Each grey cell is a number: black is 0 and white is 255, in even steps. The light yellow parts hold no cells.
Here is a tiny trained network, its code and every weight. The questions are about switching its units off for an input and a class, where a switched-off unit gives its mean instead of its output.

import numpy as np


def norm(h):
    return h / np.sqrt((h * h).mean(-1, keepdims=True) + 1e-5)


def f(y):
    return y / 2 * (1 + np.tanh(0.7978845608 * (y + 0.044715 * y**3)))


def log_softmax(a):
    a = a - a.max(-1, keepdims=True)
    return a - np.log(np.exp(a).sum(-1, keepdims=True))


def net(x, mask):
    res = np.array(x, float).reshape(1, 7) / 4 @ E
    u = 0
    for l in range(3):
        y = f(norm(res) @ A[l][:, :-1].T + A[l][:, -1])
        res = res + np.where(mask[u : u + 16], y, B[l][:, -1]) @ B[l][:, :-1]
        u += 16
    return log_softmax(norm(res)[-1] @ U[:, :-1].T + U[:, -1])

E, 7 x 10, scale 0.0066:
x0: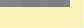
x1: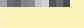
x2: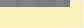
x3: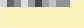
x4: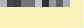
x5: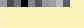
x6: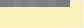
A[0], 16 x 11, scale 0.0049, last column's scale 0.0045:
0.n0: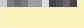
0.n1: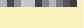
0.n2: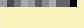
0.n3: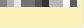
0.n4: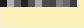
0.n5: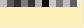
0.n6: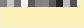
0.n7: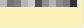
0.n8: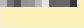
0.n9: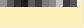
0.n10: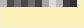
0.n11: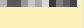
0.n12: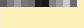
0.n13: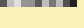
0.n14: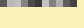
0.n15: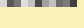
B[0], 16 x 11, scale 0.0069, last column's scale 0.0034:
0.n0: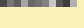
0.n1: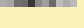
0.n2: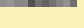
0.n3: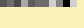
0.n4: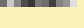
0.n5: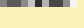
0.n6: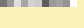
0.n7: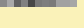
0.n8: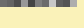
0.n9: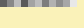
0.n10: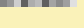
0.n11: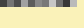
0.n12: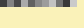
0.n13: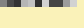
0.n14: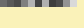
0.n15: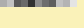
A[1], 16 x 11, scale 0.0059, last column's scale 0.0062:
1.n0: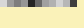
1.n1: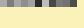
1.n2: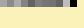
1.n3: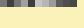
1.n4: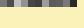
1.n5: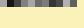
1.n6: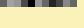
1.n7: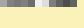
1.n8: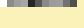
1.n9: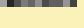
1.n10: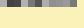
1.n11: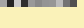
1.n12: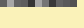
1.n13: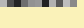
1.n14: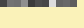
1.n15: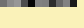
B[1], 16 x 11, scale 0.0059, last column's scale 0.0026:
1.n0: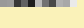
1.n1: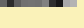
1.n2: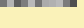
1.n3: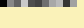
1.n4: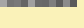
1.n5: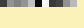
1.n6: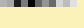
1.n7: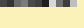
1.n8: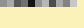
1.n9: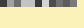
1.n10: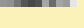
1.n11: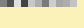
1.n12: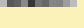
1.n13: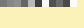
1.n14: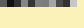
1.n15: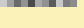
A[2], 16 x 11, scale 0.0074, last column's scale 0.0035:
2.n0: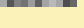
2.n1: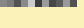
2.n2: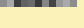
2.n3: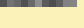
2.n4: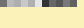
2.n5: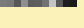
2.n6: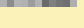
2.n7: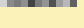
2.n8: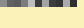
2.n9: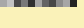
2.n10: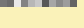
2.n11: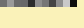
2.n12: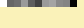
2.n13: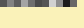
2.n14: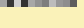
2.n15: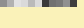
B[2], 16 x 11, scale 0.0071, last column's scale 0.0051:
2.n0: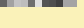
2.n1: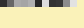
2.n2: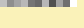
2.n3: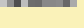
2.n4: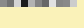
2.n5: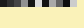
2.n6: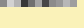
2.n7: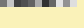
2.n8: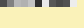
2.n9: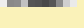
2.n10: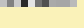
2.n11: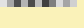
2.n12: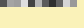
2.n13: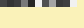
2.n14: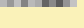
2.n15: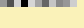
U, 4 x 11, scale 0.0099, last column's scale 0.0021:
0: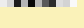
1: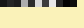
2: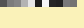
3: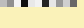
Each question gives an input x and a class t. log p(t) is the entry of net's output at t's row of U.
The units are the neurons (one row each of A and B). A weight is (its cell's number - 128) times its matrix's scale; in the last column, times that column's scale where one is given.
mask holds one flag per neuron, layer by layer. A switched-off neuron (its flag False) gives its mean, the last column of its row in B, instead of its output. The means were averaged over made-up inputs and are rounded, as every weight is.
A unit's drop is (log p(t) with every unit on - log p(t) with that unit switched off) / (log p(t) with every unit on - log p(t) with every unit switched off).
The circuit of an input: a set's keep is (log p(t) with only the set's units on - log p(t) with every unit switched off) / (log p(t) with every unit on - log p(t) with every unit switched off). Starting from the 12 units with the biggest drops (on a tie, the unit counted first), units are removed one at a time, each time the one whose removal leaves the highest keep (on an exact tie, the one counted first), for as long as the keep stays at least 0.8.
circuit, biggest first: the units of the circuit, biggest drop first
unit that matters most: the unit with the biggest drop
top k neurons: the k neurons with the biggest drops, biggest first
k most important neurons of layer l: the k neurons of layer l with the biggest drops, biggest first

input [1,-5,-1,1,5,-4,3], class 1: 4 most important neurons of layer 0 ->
0.n3, 0.n12, 0.n13, 0.n14
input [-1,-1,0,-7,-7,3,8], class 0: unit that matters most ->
0.n4
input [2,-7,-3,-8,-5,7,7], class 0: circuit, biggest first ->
0.n4, 1.n6
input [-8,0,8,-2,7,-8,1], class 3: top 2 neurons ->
0.n6, 0.n13
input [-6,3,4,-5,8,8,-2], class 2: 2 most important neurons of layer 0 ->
0.n5, 0.n6
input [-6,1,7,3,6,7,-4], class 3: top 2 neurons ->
0.n9, 0.n10
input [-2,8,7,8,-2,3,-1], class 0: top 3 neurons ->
0.n15, 0.n1, 1.n0
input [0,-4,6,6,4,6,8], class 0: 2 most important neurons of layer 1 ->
1.n0, 1.n8
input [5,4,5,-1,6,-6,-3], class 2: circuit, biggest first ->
0.n5, 1.n5
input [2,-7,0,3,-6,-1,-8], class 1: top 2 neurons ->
0.n3, 0.n12
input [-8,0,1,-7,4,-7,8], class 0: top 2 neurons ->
1.n6, 0.n4
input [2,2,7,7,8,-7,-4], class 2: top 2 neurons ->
0.n5, 1.n13
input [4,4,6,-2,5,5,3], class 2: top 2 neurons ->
0.n5, 0.n6
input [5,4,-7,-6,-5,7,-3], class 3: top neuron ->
0.n9
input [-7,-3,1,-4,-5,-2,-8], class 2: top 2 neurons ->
0.n13, 0.n14
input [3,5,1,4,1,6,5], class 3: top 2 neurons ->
0.n10, 0.n9
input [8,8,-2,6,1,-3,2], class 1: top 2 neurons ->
0.n11, 0.n0
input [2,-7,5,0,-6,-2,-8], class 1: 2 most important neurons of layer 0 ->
0.n3, 0.n12
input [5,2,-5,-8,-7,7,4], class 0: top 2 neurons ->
0.n4, 1.n6
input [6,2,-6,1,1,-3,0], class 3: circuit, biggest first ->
0.n6
